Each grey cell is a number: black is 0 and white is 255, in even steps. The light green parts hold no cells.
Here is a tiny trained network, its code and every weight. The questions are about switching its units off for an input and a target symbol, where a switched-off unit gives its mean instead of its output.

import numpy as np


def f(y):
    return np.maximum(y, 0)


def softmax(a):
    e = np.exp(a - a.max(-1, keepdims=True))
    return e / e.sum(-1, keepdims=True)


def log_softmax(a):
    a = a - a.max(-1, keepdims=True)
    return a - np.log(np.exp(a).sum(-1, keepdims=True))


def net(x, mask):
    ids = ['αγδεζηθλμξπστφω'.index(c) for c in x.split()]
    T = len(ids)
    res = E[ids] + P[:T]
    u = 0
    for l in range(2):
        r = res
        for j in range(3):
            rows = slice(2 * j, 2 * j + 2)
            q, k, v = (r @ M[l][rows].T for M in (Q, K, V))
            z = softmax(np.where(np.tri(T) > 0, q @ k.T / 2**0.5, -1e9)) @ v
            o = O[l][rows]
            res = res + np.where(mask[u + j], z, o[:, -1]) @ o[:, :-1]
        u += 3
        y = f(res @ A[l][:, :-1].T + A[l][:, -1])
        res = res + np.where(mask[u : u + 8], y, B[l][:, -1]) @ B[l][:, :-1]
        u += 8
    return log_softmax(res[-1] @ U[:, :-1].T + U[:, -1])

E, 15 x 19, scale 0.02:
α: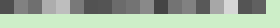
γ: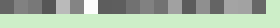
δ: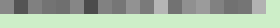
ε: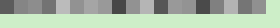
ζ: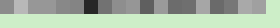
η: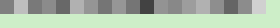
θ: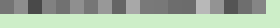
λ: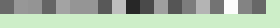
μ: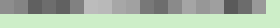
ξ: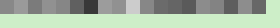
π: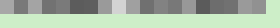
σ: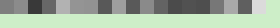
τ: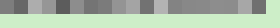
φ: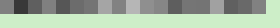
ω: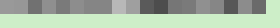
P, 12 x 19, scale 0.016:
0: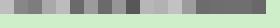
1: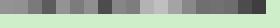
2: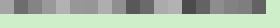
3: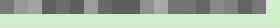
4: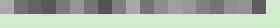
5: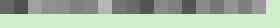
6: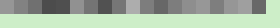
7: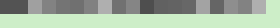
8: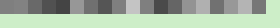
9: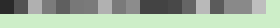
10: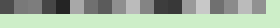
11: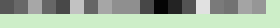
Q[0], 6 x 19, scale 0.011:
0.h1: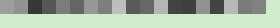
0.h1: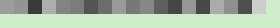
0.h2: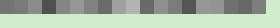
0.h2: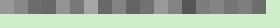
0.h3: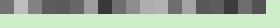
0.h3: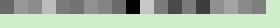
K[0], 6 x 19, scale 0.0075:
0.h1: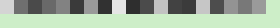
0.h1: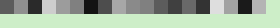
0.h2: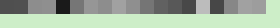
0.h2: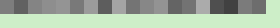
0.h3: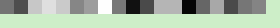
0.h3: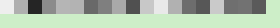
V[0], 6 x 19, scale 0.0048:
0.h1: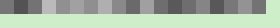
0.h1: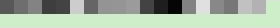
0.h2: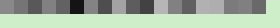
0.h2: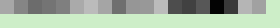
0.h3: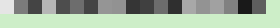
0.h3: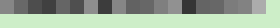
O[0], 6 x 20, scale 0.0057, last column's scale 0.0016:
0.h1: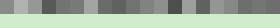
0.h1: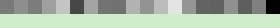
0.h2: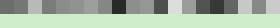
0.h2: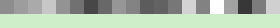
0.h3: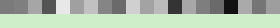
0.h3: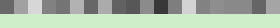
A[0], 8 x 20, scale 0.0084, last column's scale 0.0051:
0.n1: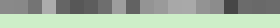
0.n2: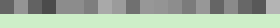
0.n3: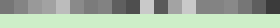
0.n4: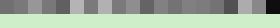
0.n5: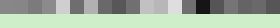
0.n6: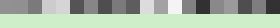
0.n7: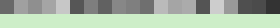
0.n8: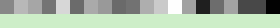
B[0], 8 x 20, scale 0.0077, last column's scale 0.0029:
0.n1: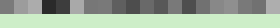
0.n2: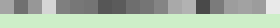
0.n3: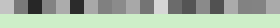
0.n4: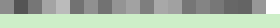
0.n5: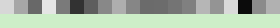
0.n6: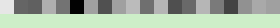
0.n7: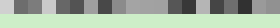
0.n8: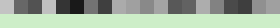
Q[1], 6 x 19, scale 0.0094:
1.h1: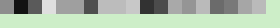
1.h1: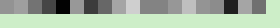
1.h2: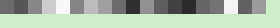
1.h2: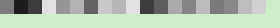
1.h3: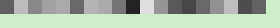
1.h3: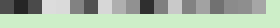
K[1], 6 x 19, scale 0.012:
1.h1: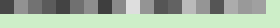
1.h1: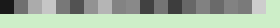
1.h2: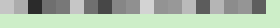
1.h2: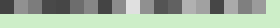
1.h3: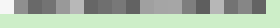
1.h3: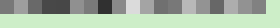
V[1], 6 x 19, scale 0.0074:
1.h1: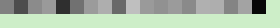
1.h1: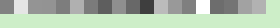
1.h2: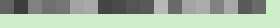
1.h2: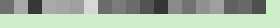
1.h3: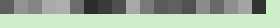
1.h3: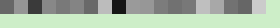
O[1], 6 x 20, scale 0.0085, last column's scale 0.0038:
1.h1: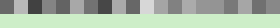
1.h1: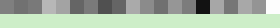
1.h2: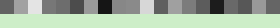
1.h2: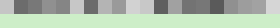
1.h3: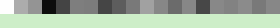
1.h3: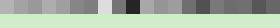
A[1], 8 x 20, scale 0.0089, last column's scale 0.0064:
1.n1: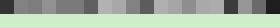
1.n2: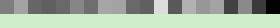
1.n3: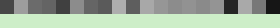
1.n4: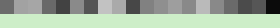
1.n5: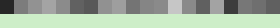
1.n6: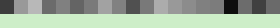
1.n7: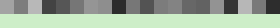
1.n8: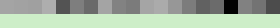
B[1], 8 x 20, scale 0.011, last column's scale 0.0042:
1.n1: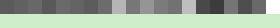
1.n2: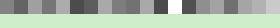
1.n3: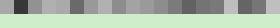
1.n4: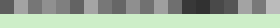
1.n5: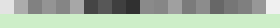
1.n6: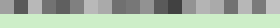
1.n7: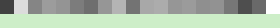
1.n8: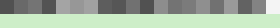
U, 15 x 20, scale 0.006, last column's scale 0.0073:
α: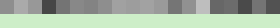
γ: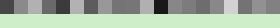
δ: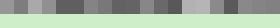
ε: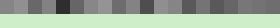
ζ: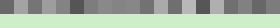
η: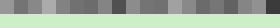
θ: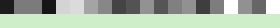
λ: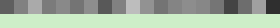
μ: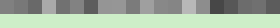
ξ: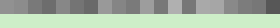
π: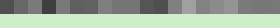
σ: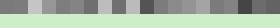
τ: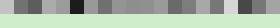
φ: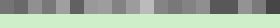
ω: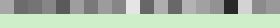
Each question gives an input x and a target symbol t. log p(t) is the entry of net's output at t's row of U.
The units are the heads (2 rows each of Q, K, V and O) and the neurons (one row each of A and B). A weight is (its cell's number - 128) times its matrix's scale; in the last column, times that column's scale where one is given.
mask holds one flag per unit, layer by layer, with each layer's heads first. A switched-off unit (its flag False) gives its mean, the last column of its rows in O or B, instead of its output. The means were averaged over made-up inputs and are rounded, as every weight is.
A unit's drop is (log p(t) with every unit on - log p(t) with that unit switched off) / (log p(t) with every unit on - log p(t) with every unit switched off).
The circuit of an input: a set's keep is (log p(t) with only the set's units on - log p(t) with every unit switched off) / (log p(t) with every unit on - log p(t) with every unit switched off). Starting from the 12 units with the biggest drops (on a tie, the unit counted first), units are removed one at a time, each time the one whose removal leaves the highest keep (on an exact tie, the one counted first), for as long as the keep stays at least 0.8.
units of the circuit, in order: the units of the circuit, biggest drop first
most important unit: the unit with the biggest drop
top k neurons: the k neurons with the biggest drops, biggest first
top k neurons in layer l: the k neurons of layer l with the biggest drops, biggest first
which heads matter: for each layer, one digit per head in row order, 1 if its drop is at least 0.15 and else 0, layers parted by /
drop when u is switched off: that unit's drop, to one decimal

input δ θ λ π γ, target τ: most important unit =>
0.n5
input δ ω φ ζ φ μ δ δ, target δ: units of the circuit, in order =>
1.h2; 1.n6; 1.h3
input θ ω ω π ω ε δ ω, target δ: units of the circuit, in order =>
1.h2; 1.n6; 1.h3
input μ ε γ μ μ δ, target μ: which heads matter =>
000 / 001
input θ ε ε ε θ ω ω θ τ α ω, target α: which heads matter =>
000 / 101
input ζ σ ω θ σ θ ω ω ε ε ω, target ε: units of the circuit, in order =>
1.n4; 1.h1; 0.h3; 1.h3
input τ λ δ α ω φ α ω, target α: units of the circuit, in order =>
1.h3; 1.n7; 1.h1
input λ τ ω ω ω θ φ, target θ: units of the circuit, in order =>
1.h3; 1.n8
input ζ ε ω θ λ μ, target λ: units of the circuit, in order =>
1.h2; 1.h3
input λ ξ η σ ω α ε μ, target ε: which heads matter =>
001 / 100
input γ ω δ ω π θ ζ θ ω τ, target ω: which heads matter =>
000 / 010
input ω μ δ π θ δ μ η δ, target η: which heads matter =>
000 / 101
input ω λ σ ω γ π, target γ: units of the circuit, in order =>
0.h3; 1.h2
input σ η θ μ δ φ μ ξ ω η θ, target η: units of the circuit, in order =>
1.h1; 1.h3; 1.n5
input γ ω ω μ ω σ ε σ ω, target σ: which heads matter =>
000 / 100
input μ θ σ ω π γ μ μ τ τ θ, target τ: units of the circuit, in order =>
1.n3; 1.h2; 1.h1
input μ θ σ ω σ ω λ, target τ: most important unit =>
0.h1
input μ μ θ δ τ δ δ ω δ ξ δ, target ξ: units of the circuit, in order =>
1.h2; 1.n2; 1.h3
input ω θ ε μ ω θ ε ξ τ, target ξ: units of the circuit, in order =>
1.n2; 1.h2; 1.h3
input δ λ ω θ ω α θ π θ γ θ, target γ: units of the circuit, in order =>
0.h3
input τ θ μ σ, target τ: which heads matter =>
000 / 000
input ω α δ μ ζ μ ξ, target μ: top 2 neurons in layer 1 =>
1.n1; 1.n5
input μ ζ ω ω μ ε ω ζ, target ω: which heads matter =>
000 / 011
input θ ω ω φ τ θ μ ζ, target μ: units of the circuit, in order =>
1.h3; 1.n1; 1.h1
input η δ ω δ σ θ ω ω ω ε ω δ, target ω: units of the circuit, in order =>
1.h2; 1.h1; 0.n4
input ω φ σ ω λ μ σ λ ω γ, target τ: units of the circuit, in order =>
0.h1; 0.n5
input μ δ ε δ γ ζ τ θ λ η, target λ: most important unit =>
1.h2
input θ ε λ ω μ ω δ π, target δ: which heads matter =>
000 / 010
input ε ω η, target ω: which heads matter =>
000 / 011
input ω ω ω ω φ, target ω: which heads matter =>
000 / 010
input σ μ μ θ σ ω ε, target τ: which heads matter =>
100 / 000
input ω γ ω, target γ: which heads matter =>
101 / 010
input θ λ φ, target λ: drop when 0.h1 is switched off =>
0.1
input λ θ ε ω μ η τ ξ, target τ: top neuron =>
1.n3
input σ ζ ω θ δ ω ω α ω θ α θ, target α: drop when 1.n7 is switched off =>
0.2
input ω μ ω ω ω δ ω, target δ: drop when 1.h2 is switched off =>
1.1
